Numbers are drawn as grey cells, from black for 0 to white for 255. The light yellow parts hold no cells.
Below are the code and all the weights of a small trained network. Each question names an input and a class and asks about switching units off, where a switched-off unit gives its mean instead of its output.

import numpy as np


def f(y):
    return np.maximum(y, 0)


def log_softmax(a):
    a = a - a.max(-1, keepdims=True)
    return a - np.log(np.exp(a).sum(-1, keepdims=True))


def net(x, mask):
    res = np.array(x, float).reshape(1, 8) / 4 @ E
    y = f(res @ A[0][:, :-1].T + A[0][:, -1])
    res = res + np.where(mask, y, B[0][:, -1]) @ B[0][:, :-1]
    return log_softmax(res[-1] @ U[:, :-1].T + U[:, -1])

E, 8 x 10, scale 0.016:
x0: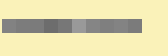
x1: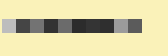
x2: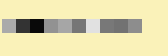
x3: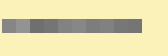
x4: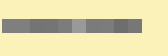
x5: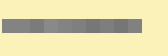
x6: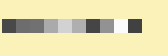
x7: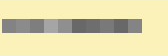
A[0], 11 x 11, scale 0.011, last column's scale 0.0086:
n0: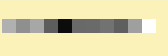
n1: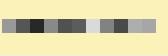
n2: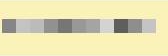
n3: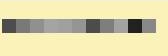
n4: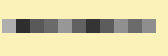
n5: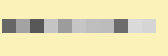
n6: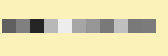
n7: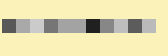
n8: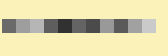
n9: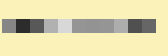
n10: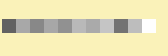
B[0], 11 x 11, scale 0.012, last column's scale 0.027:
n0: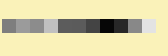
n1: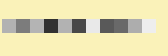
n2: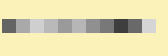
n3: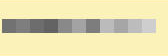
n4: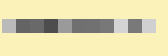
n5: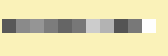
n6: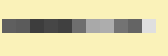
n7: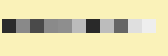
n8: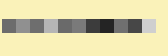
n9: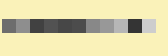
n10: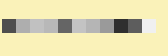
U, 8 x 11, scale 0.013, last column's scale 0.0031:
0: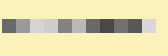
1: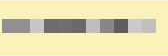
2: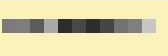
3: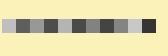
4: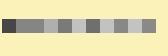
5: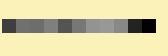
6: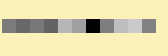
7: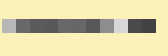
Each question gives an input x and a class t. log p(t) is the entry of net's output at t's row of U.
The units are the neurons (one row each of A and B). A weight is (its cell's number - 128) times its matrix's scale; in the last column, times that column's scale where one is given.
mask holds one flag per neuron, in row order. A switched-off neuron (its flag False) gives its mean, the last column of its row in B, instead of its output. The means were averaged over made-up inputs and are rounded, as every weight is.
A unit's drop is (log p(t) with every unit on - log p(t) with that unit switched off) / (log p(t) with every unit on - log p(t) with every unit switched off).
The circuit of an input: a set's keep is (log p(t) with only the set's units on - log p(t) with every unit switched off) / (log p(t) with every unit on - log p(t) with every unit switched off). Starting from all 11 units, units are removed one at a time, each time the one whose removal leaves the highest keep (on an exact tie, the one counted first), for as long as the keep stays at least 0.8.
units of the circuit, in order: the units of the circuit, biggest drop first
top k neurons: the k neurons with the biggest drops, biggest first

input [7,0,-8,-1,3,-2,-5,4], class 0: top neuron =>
n2
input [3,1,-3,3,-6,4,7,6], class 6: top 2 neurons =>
n10; n5
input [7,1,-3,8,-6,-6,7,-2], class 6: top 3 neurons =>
n10; n5; n2
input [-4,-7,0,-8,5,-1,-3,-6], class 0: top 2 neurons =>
n2; n10
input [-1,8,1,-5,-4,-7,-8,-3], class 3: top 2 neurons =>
n1; n4
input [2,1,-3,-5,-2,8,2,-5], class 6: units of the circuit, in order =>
n10; n5
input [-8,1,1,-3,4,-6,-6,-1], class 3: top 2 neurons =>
n1; n10
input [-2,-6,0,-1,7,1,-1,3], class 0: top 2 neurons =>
n2; n10
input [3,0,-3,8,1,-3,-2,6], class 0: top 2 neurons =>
n6; n9
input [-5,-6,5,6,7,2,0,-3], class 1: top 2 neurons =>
n1; n8
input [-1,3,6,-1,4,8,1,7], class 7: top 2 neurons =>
n9; n0
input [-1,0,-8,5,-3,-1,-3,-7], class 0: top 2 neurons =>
n2; n6
